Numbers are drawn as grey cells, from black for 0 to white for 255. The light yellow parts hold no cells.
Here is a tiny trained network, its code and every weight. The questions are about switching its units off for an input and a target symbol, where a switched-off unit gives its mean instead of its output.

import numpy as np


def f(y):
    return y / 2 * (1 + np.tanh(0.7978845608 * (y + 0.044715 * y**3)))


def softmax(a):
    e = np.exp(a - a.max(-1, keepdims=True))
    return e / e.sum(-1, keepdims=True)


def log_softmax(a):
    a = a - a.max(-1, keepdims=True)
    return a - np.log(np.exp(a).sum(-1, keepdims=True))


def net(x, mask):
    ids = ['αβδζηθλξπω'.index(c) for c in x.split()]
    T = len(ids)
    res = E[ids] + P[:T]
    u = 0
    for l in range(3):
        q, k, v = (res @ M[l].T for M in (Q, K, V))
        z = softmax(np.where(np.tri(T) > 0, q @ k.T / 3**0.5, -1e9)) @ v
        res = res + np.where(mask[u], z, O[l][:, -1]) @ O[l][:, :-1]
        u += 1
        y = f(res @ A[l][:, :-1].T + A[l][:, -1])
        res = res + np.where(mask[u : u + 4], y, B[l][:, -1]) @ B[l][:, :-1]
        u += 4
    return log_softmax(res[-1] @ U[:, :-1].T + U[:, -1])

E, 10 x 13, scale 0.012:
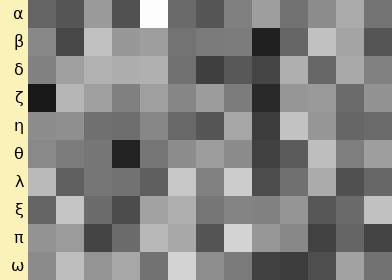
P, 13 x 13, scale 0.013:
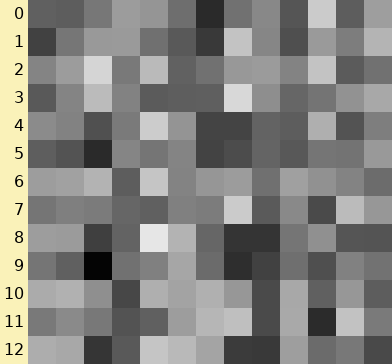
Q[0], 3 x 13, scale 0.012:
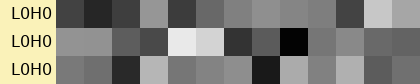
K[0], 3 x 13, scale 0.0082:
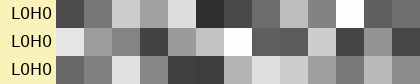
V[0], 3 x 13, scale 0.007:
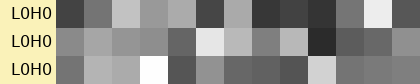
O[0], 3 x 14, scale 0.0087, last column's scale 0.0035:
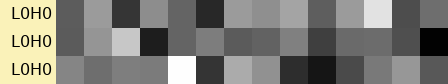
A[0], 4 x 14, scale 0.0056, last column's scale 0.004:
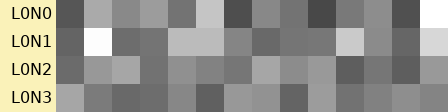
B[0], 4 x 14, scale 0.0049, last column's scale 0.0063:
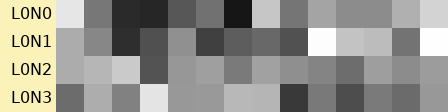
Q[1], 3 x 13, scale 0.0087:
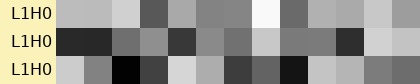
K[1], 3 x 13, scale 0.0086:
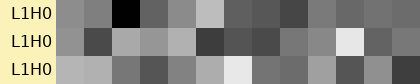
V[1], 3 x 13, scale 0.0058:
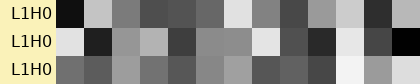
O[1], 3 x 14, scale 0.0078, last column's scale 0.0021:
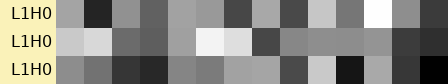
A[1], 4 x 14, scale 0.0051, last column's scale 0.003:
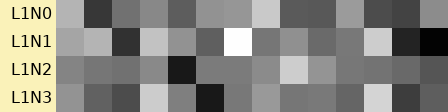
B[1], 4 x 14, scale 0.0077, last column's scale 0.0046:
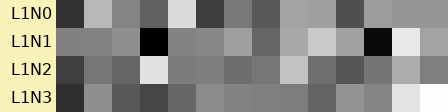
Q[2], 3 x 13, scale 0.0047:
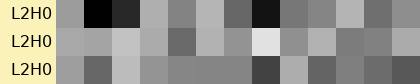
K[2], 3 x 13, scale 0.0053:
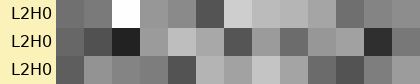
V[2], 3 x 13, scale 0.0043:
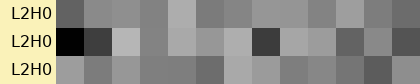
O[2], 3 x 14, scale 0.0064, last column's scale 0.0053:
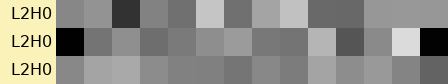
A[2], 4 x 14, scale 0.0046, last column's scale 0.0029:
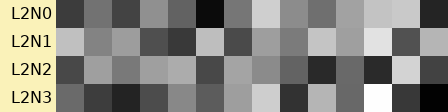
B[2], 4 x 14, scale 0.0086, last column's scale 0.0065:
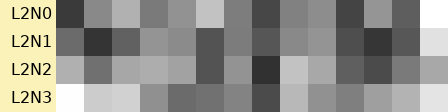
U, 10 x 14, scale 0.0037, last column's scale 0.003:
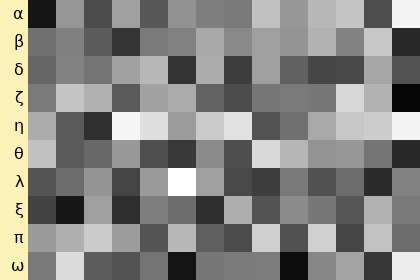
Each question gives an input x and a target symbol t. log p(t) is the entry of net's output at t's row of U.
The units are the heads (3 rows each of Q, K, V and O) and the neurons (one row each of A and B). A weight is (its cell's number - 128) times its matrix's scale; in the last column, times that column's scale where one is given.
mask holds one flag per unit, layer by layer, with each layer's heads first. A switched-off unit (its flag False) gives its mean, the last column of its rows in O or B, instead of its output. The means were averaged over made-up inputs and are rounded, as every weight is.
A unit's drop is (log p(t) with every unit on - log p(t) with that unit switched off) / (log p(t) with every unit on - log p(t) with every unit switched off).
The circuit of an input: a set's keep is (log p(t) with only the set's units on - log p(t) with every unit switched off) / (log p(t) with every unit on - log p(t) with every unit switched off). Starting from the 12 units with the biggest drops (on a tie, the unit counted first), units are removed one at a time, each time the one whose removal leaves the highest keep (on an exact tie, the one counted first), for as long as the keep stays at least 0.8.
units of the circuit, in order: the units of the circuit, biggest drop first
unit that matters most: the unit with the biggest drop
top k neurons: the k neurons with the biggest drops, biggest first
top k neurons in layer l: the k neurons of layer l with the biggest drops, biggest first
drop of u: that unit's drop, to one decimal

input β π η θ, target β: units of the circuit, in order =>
[L1H0, L1N1, L0H0]
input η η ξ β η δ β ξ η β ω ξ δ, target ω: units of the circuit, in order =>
[L0H0, L2N0]
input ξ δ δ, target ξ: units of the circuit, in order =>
[L1H0, L0H0]
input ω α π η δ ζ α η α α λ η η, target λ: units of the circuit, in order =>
[L0H0, L1H0]
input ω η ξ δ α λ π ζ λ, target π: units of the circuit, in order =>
[L1H0]
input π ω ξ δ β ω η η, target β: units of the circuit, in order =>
[L1N1, L0H0, L1H0, L1N3]
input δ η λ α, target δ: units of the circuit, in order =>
[L0H0, L2N2, L1H0, L0N1]
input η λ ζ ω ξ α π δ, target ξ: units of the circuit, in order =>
[L1H0, L0H0, L0N1]
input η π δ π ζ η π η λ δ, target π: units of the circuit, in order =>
[L1H0, L0H0]
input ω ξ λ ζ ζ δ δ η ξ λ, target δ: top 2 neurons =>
[L2N2, L1N0]
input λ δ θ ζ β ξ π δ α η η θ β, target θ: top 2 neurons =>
[L2N3, L2N1]
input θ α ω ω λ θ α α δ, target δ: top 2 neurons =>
[L2N2, L0N3]
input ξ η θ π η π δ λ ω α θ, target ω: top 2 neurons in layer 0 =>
[L0N0, L0N1]
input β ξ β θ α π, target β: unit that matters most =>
L1N1
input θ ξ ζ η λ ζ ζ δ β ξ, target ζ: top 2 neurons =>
[L2N3, L2N0]
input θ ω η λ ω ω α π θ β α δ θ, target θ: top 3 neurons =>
[L2N3, L2N1, L0N1]
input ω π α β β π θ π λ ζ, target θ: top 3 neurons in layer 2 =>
[L2N3, L2N1, L2N0]
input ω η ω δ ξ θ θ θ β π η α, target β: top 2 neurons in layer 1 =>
[L1N1, L1N3]
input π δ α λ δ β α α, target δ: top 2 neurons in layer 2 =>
[L2N2, L2N0]
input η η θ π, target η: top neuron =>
[L2N0]
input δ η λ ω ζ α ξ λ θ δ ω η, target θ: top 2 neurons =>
[L2N3, L2N1]
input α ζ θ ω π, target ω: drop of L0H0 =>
0.6
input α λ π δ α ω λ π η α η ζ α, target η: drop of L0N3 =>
0.1
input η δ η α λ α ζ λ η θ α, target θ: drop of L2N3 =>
0.3
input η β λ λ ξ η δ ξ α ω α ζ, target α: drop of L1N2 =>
0.1
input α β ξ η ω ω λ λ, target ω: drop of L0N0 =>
0.1
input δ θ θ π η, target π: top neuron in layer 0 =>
[L0N3]
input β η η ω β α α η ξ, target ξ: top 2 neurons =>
[L0N1, L2N3]
